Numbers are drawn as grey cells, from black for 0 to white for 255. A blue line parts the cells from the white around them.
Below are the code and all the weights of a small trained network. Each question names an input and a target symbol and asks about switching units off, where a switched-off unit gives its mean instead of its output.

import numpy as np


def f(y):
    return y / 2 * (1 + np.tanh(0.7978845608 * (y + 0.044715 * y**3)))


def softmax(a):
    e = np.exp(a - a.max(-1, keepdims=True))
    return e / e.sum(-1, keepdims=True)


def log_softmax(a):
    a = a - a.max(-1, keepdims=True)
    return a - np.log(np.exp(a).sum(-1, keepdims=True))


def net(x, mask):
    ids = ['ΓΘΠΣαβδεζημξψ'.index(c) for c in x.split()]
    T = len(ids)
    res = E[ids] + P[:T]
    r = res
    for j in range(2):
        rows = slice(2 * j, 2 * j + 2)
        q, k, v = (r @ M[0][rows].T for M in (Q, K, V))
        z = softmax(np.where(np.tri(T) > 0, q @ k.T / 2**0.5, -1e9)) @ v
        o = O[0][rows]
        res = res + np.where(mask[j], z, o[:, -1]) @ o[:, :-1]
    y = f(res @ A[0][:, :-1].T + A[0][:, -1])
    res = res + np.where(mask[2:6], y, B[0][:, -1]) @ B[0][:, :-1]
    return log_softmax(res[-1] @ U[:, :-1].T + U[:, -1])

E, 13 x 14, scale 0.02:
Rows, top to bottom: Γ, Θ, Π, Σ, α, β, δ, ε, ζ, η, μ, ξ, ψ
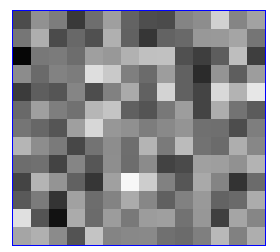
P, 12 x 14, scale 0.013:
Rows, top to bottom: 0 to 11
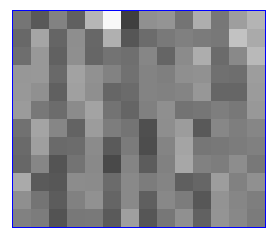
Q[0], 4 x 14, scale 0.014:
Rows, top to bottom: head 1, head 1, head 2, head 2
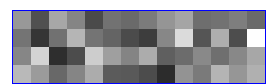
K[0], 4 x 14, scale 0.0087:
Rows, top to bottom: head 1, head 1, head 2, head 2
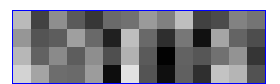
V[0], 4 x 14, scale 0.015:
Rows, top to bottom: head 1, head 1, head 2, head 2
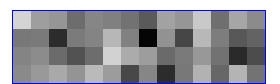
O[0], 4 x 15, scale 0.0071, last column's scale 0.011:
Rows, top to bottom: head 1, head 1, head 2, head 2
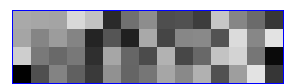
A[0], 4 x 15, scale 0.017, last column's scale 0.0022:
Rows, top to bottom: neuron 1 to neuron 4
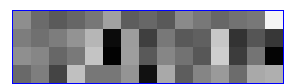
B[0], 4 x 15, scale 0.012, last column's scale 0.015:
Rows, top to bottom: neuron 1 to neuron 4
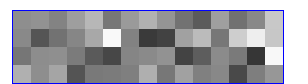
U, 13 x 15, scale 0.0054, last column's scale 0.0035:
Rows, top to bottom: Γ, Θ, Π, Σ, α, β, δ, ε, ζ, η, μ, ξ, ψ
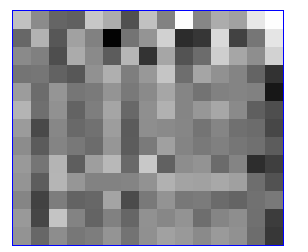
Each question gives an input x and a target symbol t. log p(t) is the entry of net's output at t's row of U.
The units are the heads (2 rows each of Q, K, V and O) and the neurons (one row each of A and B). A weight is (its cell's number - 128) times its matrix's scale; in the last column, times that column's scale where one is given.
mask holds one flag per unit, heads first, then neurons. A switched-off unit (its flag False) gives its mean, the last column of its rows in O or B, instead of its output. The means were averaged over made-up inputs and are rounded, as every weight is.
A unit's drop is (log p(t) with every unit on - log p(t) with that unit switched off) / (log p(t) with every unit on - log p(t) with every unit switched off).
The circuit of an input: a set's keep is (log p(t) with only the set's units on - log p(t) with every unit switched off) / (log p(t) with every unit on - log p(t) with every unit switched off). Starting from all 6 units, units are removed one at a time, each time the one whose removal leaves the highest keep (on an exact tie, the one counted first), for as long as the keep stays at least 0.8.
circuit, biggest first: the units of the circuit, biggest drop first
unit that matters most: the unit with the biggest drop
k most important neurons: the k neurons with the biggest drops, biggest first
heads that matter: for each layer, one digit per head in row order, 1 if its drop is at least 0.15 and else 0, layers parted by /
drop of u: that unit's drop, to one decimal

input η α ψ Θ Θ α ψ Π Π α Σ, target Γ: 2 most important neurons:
[neuron 3; neuron 1]
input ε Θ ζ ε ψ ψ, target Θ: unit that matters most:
head 2
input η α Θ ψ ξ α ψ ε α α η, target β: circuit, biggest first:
[head 2; neuron 4]
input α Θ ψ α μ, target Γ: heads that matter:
01
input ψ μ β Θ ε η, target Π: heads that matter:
10
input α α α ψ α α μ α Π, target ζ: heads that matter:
11
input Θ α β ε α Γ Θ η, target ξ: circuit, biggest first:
[head 1; head 2]
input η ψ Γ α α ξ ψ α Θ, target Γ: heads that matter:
01
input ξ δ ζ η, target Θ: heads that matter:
11
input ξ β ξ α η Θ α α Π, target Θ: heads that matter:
11
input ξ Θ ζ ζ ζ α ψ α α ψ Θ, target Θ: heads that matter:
10
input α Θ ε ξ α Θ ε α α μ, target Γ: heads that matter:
00
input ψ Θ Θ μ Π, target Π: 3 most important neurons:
[neuron 2; neuron 3; neuron 4]
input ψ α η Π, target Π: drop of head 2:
0.1
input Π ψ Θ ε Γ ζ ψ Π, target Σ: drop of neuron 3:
0.1
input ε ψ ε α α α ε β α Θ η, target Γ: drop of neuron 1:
0.0
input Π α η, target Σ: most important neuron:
[neuron 2]
